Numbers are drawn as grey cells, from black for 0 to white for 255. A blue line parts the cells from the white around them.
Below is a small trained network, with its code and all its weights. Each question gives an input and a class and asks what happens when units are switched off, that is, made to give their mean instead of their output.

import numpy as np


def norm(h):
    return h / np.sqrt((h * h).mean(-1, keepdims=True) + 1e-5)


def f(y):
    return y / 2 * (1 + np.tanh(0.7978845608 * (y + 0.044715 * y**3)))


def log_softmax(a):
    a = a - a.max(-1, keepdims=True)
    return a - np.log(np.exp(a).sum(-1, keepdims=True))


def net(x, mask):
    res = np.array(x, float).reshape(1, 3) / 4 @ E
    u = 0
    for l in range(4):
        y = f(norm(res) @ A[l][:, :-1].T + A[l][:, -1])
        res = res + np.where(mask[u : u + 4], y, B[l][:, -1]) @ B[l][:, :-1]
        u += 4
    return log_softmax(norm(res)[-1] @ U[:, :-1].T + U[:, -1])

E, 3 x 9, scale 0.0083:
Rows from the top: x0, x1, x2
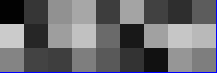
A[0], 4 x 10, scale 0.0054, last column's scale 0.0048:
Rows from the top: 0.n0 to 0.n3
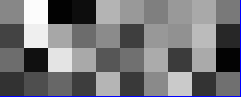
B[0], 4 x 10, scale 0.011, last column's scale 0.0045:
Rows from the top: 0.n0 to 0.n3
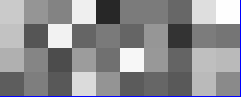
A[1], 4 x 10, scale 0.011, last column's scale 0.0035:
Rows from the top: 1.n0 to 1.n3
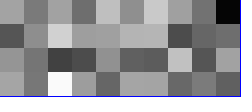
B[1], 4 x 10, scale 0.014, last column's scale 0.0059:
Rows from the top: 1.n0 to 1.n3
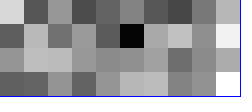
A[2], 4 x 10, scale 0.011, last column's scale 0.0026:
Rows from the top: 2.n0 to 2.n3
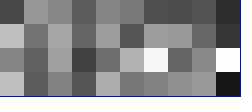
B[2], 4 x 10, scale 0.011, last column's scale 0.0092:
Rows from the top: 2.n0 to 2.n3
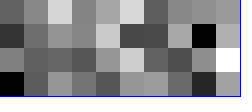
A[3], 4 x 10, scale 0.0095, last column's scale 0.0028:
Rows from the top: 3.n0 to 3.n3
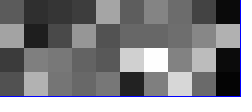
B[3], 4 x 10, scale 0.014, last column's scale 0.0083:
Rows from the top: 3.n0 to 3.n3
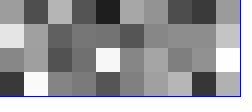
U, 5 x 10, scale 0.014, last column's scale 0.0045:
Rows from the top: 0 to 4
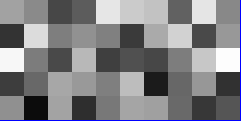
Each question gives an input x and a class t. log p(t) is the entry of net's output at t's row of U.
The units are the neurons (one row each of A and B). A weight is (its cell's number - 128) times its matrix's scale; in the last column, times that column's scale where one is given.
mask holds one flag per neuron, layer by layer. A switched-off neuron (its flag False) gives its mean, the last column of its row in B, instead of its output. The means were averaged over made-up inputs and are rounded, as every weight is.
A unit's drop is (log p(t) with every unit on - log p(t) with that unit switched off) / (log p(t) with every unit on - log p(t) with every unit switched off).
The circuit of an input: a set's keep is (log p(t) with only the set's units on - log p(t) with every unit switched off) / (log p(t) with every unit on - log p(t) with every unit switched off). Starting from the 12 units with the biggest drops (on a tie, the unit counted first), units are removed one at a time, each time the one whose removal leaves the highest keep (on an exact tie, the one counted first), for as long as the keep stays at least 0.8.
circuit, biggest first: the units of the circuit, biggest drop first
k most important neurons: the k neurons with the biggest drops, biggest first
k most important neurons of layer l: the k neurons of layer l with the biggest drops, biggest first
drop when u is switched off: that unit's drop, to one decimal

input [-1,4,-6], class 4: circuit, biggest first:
[1.n0, 0.n0]
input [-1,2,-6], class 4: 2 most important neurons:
[1.n0, 0.n0]
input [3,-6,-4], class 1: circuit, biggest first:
[1.n1]
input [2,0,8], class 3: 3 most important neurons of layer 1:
[1.n2, 1.n1, 1.n0]
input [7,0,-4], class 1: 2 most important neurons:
[1.n1, 0.n0]
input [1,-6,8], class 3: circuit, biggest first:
[2.n0, 3.n2]
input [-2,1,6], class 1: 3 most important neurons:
[0.n0, 2.n2, 0.n2]
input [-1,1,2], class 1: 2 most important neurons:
[0.n0, 1.n3]
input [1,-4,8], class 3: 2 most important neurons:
[1.n1, 2.n0]
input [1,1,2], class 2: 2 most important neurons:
[1.n3, 1.n1]
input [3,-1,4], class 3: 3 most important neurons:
[0.n0, 1.n1, 3.n2]
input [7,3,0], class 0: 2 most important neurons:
[0.n2, 3.n2]
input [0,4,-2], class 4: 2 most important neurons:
[0.n0, 1.n0]
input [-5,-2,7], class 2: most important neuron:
[0.n0]
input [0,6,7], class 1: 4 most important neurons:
[0.n0, 2.n2, 1.n2, 3.n3]
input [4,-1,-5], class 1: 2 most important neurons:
[1.n1, 0.n0]
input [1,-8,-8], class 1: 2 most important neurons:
[1.n1, 0.n2]
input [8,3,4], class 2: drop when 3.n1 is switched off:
0.1
